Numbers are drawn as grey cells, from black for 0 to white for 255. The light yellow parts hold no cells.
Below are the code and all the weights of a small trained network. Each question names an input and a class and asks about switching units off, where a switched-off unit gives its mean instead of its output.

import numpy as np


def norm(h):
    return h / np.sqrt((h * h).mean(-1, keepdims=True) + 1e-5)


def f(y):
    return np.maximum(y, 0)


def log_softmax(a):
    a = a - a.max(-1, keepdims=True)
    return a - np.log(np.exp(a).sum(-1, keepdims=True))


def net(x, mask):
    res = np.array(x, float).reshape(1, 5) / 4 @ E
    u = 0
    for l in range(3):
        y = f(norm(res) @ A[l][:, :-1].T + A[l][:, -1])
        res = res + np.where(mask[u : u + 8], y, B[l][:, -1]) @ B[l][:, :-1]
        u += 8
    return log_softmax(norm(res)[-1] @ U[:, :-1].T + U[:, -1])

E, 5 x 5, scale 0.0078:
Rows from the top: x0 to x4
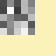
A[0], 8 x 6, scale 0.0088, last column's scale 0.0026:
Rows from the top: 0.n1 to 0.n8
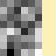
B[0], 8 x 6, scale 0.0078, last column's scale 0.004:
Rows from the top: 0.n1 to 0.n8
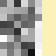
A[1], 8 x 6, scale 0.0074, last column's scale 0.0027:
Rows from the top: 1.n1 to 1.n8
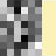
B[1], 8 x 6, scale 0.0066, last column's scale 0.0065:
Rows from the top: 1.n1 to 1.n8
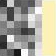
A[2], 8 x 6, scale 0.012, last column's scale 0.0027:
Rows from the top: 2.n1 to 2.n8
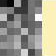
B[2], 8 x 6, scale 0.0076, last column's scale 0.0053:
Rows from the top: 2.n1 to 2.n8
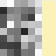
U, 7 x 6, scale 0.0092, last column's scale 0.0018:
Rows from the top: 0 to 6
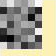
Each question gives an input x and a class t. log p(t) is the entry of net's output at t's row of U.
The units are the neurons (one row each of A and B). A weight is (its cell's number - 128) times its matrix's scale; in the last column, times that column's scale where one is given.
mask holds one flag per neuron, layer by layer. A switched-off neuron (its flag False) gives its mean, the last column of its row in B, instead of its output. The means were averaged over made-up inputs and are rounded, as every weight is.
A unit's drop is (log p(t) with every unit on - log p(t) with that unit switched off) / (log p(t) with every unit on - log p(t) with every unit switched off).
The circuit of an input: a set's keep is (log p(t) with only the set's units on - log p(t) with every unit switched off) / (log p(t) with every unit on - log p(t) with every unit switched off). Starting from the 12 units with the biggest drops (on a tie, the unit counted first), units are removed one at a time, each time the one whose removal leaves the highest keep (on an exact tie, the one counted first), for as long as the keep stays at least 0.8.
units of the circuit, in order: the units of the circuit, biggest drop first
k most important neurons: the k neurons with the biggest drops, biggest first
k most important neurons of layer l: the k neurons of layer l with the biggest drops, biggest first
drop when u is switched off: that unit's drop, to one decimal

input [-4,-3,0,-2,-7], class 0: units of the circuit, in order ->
[2.n1]
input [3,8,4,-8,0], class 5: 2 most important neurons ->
[2.n1 1.n2]
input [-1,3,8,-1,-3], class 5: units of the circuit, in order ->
[2.n1 1.n2 0.n5]
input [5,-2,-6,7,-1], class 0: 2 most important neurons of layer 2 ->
[2.n1 2.n4]
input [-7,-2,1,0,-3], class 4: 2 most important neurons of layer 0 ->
[0.n7 0.n4]
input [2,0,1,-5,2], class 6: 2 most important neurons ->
[0.n6 0.n2]
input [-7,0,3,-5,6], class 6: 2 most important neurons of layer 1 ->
[1.n8 1.n6]
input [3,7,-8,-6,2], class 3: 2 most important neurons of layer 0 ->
[0.n2 0.n7]
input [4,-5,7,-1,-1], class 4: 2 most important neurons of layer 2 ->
[2.n2 2.n1]
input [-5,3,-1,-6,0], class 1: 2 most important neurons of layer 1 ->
[1.n1 1.n7]
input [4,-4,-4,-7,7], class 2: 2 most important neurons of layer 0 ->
[0.n8 0.n7]
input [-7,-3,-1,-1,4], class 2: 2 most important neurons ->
[2.n3 0.n7]
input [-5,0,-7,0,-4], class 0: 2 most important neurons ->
[2.n1 0.n4]
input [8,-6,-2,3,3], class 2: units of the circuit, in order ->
[0.n8]
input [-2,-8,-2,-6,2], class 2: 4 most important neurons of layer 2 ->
[2.n3 2.n5 2.n7 2.n2]
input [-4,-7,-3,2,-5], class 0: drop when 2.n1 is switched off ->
0.3
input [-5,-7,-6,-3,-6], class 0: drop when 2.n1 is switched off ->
0.4
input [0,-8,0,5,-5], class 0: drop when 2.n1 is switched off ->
0.3
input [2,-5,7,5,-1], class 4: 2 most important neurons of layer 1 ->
[1.n6 1.n8]
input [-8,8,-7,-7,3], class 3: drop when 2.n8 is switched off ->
0.0
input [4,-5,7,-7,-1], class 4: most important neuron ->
[2.n2]
